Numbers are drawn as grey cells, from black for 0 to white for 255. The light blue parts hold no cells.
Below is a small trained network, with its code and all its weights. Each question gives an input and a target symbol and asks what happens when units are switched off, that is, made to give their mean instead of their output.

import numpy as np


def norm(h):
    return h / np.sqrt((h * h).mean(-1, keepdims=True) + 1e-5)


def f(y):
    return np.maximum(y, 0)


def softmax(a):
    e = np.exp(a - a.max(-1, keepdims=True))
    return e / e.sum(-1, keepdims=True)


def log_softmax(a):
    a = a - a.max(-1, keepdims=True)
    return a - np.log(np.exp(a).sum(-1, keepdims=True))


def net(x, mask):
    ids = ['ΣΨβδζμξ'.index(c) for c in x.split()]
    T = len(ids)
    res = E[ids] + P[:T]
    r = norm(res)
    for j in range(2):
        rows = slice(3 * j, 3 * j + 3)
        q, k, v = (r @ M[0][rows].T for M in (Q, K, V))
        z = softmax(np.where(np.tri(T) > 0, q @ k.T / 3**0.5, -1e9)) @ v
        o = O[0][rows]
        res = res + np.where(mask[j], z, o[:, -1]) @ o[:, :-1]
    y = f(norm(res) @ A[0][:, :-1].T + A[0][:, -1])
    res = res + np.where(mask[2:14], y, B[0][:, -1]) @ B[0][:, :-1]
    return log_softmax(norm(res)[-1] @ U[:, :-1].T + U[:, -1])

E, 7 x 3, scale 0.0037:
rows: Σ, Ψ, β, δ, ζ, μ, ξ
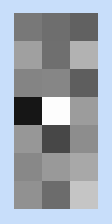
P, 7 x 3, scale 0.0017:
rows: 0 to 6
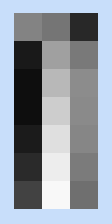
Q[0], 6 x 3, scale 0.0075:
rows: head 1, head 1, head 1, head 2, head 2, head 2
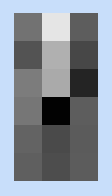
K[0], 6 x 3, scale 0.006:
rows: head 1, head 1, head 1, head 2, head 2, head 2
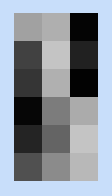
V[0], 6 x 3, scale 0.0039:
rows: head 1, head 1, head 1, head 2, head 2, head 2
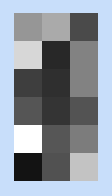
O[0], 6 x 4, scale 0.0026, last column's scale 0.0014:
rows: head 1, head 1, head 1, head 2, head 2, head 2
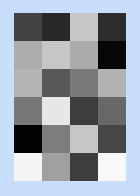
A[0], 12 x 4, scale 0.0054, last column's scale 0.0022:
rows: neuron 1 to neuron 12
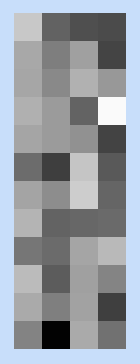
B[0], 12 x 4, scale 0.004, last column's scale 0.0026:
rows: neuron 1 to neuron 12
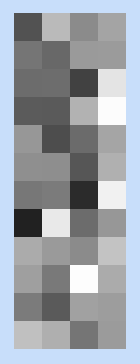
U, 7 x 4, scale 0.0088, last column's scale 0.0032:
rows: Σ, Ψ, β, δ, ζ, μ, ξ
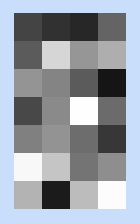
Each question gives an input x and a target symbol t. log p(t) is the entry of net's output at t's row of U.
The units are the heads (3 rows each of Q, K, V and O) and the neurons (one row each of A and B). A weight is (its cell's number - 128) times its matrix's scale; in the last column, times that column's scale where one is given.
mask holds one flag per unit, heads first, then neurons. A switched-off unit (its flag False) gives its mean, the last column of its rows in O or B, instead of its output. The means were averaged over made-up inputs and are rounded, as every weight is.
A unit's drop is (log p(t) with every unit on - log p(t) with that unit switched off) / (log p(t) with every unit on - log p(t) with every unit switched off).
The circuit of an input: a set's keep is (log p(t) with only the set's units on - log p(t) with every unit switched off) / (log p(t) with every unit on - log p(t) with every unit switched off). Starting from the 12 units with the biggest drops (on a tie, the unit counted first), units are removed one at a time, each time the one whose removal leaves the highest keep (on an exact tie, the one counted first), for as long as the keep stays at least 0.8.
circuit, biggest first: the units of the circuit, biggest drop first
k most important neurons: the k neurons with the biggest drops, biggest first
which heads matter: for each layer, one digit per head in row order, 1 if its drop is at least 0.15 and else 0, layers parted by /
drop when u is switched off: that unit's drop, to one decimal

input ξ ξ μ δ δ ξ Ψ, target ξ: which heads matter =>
01
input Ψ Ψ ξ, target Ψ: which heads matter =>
01
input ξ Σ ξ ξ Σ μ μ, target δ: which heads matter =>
10
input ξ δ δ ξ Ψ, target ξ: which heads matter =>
01
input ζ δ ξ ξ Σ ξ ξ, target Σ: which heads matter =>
00
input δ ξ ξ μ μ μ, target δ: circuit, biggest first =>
neuron 4; neuron 7; head 1; head 2
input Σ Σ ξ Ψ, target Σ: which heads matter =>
00
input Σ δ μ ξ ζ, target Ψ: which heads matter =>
00
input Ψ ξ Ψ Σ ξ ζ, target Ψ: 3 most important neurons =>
neuron 8; neuron 1; neuron 4
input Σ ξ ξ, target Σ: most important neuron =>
neuron 7
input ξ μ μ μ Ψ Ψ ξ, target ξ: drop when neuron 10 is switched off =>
0.2
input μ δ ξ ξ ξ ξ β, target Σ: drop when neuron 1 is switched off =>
0.1
